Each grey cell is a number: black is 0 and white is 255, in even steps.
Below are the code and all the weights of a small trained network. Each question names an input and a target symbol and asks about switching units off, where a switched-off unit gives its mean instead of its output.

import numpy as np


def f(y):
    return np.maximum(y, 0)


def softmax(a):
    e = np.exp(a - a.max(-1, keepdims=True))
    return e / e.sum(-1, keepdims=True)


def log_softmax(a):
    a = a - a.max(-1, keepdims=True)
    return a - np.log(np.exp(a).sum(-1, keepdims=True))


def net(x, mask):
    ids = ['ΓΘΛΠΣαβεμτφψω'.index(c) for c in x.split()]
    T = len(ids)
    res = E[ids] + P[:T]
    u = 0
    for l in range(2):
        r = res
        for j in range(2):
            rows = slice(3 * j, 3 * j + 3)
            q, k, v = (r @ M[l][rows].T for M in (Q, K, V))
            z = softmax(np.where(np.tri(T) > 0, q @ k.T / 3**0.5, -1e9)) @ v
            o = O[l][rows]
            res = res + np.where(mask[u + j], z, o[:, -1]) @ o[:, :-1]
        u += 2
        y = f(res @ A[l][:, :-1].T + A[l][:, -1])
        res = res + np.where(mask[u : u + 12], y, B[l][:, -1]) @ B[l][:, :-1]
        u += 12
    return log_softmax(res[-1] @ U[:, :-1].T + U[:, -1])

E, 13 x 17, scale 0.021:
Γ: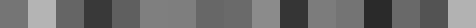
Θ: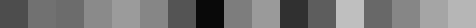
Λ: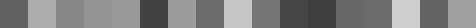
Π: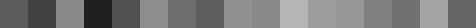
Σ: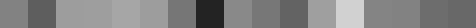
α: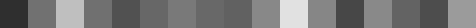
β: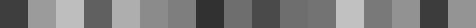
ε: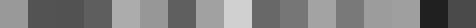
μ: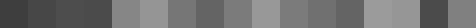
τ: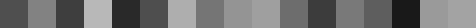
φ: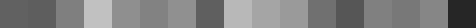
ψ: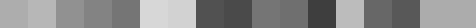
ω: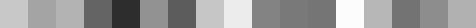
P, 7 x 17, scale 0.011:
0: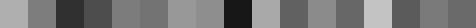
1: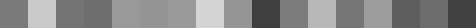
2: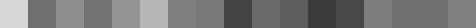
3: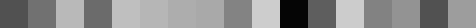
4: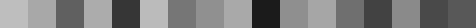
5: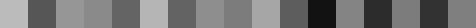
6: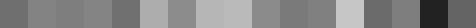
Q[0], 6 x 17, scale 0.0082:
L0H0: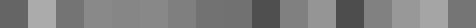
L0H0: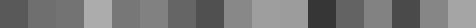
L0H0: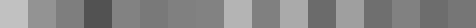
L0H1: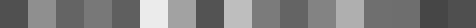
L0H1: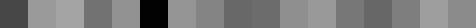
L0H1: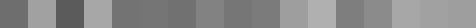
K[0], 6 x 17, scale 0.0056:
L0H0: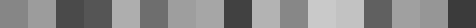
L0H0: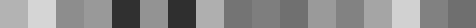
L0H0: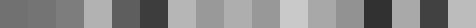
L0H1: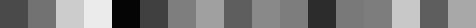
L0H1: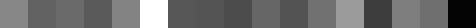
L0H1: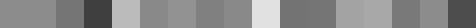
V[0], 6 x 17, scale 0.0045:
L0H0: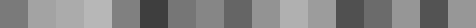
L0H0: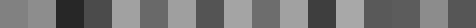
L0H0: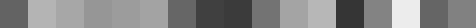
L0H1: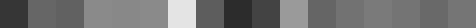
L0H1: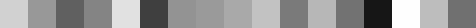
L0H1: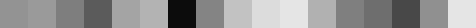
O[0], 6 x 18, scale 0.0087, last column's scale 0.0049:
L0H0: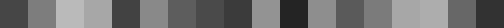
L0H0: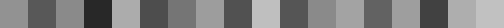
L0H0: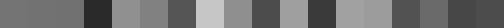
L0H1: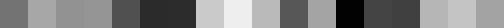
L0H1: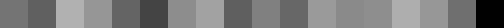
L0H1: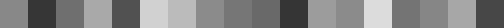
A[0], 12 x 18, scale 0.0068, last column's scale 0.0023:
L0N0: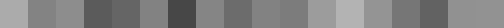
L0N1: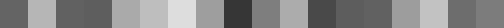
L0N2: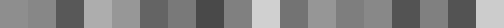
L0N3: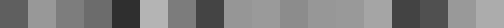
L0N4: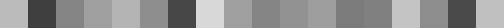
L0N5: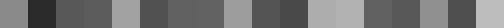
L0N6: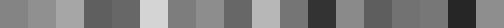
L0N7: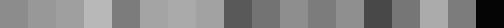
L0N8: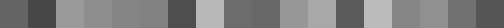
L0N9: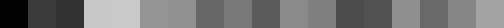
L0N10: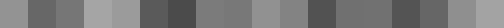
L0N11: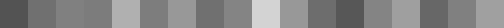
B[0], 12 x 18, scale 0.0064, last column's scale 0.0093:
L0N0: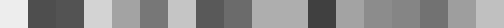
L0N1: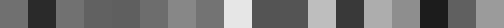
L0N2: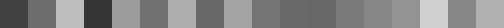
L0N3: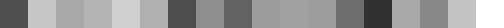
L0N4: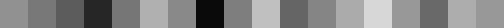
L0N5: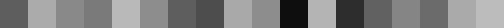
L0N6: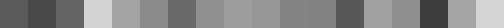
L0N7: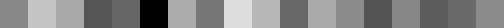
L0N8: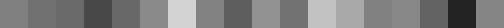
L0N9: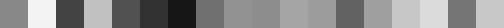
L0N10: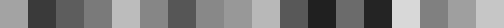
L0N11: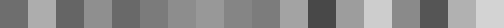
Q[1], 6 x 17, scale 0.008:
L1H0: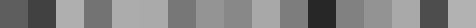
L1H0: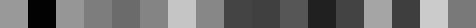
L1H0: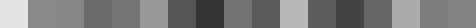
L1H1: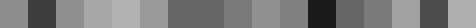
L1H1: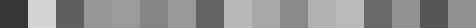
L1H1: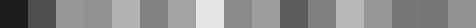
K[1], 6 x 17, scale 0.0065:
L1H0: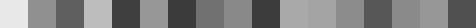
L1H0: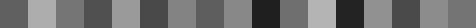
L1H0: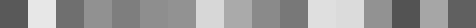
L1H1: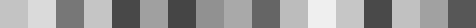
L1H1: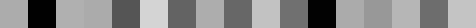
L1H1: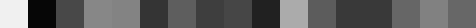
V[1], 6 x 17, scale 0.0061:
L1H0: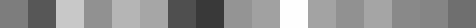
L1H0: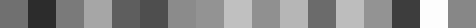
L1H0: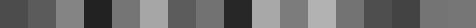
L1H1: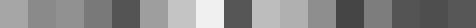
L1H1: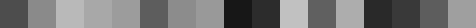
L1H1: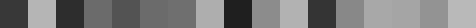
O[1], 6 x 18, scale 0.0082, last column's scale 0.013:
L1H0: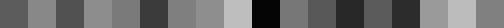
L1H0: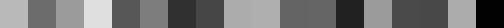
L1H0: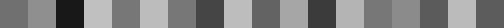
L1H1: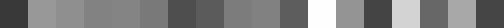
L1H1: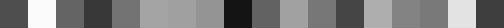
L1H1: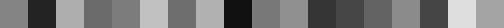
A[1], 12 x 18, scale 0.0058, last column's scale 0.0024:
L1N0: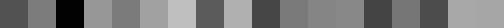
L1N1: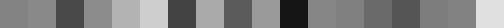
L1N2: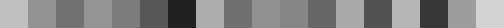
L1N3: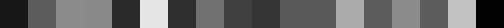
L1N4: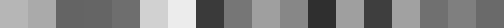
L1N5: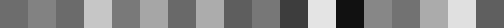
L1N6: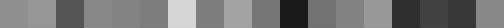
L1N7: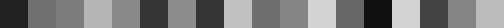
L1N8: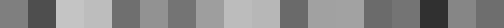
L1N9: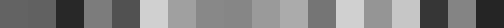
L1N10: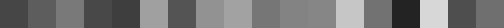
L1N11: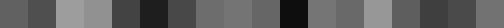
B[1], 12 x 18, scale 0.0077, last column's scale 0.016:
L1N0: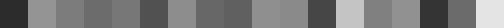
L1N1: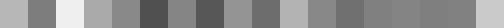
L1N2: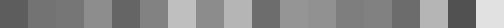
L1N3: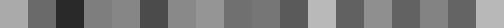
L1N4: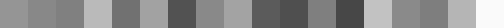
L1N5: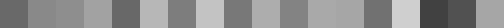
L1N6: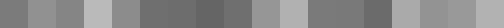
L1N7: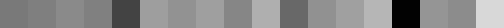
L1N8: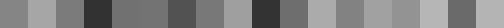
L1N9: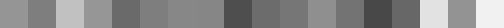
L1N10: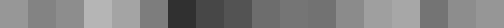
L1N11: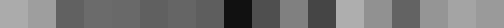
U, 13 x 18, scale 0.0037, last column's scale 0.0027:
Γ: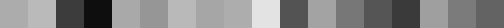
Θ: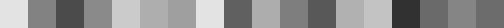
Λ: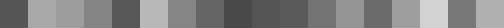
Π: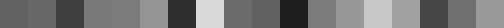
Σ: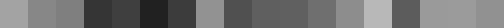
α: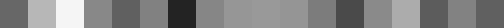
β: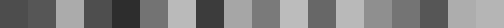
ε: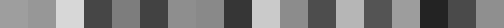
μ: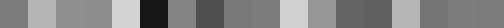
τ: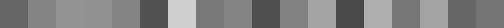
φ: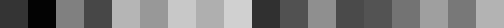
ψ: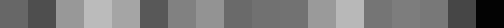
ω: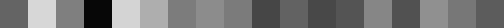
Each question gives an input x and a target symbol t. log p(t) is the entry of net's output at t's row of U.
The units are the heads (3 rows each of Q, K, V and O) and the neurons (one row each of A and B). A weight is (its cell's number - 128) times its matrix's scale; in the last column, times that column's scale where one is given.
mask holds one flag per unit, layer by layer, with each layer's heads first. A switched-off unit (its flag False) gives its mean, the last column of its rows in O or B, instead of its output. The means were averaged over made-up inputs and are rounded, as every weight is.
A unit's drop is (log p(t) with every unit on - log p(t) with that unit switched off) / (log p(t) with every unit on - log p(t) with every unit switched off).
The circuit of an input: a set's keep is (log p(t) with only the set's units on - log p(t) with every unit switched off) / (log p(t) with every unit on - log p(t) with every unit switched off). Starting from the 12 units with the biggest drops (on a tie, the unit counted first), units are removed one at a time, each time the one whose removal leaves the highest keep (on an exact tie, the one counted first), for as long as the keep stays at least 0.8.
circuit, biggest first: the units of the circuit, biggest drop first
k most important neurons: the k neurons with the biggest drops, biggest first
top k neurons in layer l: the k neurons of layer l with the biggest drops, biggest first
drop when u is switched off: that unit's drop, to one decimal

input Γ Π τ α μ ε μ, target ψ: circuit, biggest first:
L1H1, L0N4
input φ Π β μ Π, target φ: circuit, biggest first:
L1H1, L0N11, L0N9
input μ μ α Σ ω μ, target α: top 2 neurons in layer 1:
L1N5, L1N3
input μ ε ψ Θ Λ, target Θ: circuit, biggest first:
L1H1, L0N1
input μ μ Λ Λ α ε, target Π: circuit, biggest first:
L1H1, L1N3, L0H0, L0N6
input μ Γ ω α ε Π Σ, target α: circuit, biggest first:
L1H0, L0N5
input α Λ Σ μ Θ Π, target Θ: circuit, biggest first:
L1H1, L0N9
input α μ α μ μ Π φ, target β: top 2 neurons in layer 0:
L0N2, L0N0
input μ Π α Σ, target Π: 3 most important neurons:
L1N3, L1N5, L0N5
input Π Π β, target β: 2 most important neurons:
L1N0, L1N7
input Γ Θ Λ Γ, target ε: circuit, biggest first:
L1H0, L0H1
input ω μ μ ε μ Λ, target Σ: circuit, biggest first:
L1H0, L1N11, L0N0
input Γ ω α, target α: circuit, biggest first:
L1H0
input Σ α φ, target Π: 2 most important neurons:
L1N5, L1N3
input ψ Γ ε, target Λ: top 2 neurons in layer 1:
L1N9, L1N4
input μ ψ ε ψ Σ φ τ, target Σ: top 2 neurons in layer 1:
L1N11, L1N8
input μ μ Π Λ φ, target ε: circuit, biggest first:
L1H0, L0H1, L1N4
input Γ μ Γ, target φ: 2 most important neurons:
L0N9, L1N2
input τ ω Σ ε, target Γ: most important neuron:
L1N7
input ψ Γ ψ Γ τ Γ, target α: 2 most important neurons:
L1N1, L1N4
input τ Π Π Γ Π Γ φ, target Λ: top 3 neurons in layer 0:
L0N2, L0N0, L0N9
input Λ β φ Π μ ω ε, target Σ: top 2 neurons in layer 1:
L1N11, L1N8
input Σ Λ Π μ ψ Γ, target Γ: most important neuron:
L0N1
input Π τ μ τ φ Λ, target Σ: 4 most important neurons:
L1N11, L0N3, L0N9, L1N8
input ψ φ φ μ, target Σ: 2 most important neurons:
L1N11, L0N3
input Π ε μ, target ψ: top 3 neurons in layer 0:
L0N4, L0N5, L0N9
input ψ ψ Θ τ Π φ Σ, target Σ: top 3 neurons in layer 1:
L1N11, L1N8, L1N7
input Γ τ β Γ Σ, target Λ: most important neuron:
L1N9
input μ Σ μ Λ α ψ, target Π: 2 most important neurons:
L1N3, L0N6
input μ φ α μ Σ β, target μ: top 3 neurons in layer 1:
L1N6, L1N7, L1N10
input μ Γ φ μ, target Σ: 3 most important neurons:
L1N11, L0N3, L1N8
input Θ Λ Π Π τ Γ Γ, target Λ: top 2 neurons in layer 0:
L0N5, L0N10
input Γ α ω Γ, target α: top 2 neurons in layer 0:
L0N3, L0N0
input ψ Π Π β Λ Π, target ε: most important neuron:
L0N5
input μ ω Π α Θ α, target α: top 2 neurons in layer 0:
L0N0, L0N3
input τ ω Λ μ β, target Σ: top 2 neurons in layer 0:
L0N0, L0N5
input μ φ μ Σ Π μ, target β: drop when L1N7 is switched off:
0.1
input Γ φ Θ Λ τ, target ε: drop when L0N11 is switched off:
0.2
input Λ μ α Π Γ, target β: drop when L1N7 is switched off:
0.1
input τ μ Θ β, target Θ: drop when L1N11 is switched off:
0.0
